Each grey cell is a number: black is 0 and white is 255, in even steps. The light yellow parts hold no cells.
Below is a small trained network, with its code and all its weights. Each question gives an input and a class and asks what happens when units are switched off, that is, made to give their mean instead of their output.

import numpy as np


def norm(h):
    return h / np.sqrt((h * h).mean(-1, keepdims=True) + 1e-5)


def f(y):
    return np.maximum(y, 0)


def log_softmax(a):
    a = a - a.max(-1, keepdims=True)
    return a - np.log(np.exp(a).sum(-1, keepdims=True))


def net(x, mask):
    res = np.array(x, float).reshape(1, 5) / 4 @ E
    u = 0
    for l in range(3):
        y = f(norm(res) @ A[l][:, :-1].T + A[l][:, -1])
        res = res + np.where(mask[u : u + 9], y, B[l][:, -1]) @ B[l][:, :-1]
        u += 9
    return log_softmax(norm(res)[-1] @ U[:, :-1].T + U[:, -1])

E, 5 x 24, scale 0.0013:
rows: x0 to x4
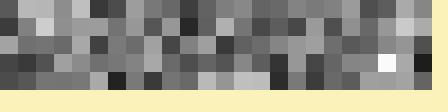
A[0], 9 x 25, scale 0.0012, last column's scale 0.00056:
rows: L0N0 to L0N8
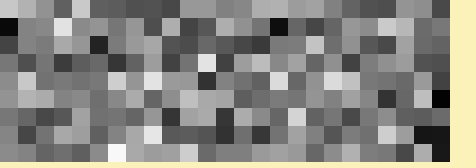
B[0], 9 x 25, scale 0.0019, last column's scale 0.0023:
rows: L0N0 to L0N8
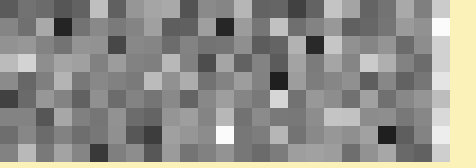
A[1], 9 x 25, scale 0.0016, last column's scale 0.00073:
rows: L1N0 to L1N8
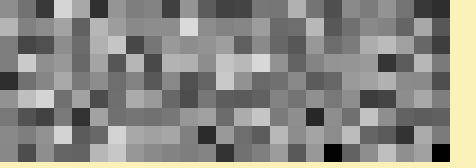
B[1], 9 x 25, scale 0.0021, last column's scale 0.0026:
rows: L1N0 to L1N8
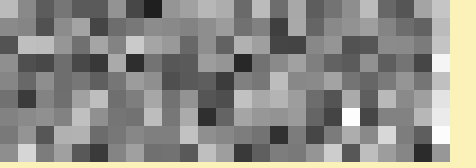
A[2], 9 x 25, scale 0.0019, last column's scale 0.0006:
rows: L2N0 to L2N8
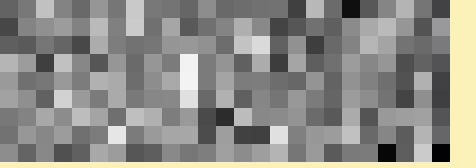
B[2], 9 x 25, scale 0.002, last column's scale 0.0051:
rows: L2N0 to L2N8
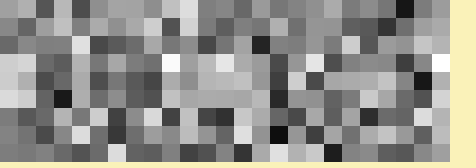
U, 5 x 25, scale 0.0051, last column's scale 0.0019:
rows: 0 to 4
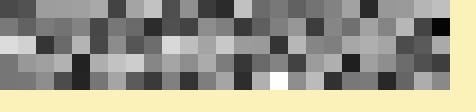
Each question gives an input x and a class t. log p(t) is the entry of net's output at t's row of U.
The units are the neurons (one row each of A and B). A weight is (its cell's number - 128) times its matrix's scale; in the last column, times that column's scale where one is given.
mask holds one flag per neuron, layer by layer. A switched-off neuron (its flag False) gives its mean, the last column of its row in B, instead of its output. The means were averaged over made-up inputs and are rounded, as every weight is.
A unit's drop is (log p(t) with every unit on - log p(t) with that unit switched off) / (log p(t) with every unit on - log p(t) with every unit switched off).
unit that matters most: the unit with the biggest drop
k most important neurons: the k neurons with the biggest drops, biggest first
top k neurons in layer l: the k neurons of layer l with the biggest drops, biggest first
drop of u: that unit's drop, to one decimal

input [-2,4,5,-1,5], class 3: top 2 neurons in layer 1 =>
[L1N5; L1N6]
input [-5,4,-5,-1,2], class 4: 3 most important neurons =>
[L1N7; L1N3; L2N7]
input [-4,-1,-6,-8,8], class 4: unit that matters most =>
L2N8
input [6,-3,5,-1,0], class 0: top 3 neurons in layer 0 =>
[L0N0; L0N8; L0N4]
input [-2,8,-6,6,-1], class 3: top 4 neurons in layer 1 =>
[L1N8; L1N6; L1N5; L1N7]
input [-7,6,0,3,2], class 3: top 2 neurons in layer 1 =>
[L1N8; L1N5]
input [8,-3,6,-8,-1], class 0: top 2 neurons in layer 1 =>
[L1N5; L1N0]
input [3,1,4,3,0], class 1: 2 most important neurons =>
[L2N3; L0N7]
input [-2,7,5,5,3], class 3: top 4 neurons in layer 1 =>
[L1N6; L1N5; L1N8; L1N7]
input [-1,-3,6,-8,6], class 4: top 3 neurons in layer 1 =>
[L1N7; L1N3; L1N0]
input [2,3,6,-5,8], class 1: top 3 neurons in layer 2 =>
[L2N3; L2N6; L2N5]
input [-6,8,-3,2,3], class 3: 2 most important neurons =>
[L1N8; L2N0]
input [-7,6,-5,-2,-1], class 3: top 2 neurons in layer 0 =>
[L0N7; L0N6]
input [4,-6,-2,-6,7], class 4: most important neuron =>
[L1N7]
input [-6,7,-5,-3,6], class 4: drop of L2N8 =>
0.1
